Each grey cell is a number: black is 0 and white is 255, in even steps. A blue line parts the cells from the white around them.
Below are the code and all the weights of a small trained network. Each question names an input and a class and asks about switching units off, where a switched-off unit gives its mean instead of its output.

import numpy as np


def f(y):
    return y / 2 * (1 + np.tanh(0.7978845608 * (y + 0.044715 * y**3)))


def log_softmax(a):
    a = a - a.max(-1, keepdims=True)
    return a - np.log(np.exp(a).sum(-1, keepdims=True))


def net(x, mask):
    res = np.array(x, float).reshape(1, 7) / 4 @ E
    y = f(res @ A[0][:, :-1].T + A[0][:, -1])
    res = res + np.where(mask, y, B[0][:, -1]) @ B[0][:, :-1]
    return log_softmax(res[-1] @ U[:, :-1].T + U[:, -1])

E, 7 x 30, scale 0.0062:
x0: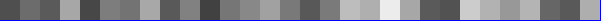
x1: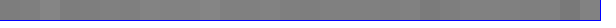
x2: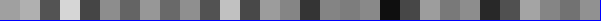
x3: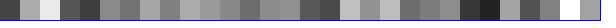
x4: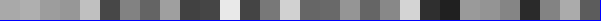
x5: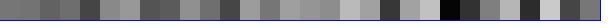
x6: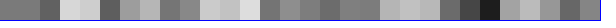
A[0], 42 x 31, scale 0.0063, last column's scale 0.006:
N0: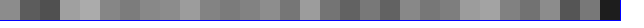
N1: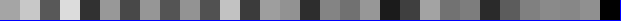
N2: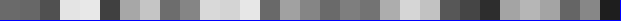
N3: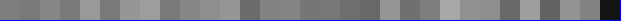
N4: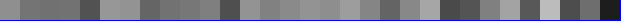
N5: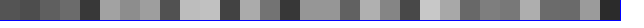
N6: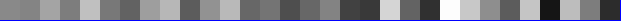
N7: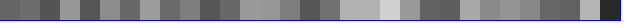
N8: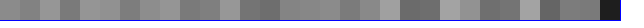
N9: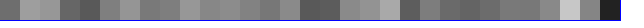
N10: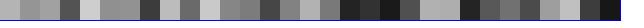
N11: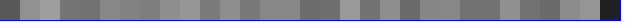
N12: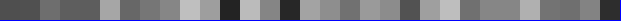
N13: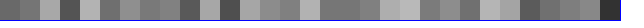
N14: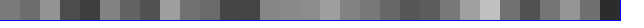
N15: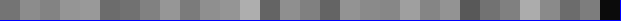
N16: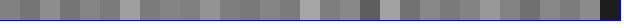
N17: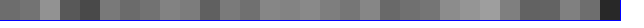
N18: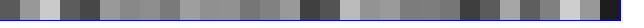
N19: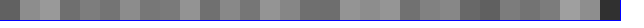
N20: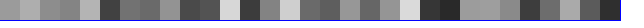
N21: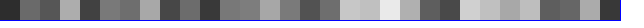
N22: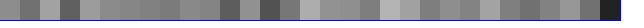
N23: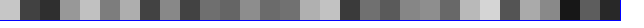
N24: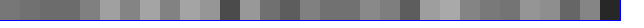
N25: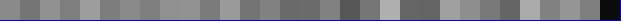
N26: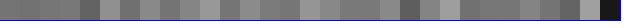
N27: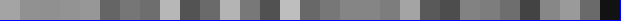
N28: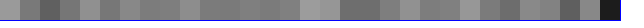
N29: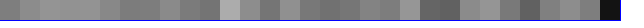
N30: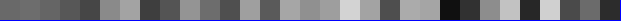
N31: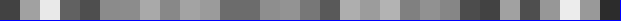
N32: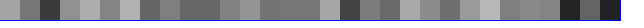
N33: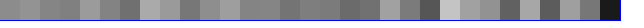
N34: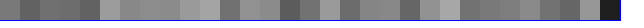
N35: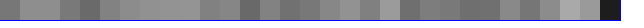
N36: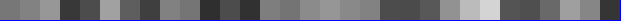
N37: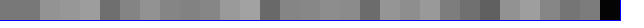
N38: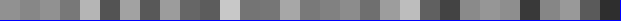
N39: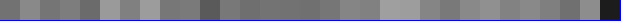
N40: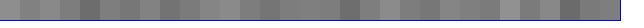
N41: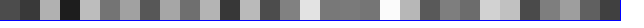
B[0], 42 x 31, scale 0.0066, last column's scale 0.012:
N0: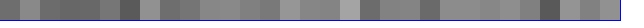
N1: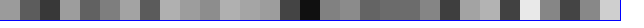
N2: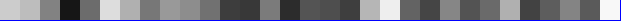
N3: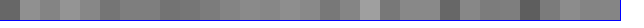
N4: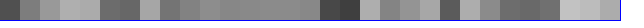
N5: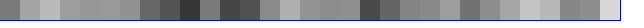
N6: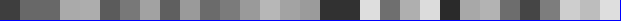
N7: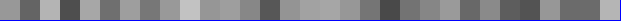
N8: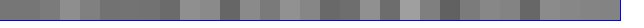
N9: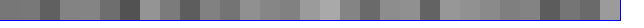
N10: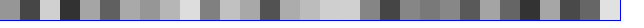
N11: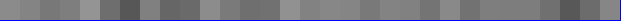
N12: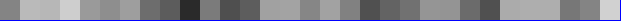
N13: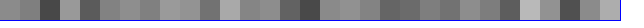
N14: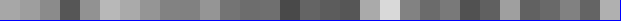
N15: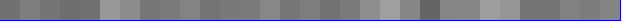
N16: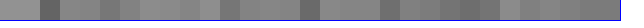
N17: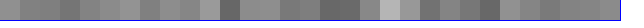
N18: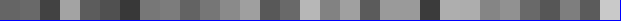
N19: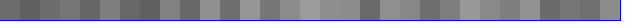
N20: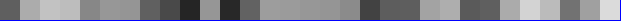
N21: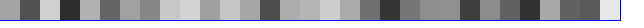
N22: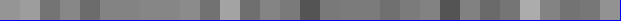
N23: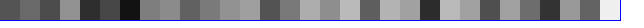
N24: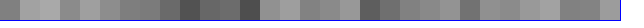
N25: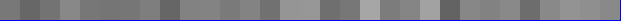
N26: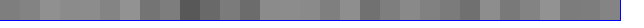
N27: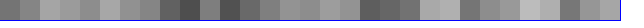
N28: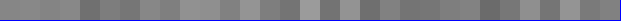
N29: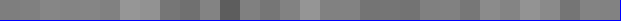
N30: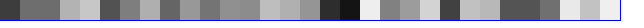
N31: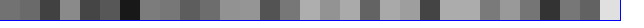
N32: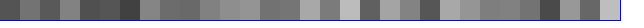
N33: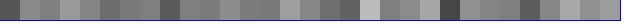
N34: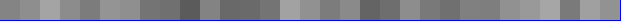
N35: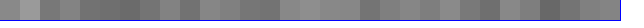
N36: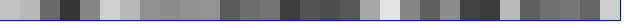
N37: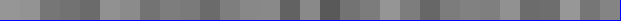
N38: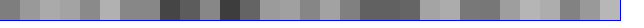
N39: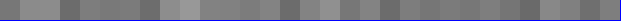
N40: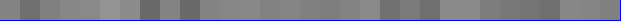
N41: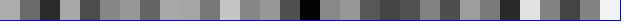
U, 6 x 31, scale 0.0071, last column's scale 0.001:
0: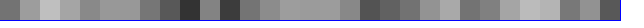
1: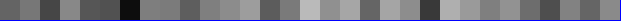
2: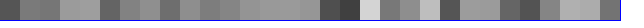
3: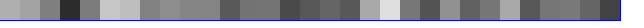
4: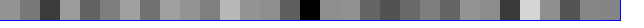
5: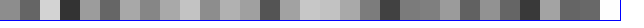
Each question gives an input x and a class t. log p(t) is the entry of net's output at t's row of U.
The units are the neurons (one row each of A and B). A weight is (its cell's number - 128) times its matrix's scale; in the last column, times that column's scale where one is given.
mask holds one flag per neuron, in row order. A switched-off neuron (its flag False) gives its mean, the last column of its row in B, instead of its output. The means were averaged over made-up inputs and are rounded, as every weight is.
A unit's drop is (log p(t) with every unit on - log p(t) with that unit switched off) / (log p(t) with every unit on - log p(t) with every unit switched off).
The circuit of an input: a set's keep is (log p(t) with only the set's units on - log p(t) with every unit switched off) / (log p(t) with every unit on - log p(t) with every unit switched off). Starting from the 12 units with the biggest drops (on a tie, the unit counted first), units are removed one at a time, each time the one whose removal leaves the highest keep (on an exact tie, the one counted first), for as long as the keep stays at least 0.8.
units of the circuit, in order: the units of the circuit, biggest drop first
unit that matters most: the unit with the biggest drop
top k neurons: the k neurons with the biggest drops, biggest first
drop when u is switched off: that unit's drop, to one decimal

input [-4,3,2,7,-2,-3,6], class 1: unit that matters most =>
N31
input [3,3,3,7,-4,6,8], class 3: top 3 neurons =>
(N2; N23; N32)
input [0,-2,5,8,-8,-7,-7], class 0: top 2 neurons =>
(N12; N5)
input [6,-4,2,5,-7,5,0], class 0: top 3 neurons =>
(N5; N12; N10)
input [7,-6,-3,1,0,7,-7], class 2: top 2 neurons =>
(N30; N2)
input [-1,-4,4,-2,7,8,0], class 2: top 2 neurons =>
(N30; N4)
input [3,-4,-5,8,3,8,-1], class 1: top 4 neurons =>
(N31; N18; N6; N9)
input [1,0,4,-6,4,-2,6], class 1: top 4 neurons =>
(N23; N32; N36; N14)
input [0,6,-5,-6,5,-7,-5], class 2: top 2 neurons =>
(N6; N31)
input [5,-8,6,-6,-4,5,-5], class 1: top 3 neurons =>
(N23; N41; N32)
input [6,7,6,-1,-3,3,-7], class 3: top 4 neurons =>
(N36; N41; N14; N10)
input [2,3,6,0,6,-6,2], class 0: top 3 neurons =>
(N20; N30; N41)
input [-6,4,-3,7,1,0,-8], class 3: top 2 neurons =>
(N36; N14)
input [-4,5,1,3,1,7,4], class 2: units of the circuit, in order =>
(N30)
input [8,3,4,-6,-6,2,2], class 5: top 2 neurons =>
(N21; N7)
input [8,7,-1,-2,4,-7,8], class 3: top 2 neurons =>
(N2; N30)
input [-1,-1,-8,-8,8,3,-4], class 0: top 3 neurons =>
(N20; N38; N27)
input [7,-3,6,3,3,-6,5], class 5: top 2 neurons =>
(N21; N30)
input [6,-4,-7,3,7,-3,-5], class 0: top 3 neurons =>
(N20; N38; N1)
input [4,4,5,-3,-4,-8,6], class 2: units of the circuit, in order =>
(N6)
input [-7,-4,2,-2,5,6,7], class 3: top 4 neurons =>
(N2; N21; N6; N7)
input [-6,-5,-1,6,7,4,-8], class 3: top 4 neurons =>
(N36; N14; N5; N12)
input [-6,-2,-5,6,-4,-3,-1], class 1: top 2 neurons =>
(N31; N21)
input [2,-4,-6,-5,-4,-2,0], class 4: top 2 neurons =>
(N41; N31)
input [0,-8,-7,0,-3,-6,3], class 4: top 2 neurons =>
(N41; N30)
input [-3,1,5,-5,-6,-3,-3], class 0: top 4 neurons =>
(N41; N5; N12; N31)
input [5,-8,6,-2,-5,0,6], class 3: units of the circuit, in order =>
(N2)
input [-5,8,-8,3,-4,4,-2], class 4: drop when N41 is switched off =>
0.7
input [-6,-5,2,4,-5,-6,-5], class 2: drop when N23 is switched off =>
0.1
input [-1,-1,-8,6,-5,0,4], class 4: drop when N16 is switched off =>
0.0
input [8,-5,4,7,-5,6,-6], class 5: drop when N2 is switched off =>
0.1
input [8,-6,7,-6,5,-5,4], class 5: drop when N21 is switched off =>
1.0
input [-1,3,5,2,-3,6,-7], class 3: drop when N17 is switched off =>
0.1
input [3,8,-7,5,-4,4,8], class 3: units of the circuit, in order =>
(N2)
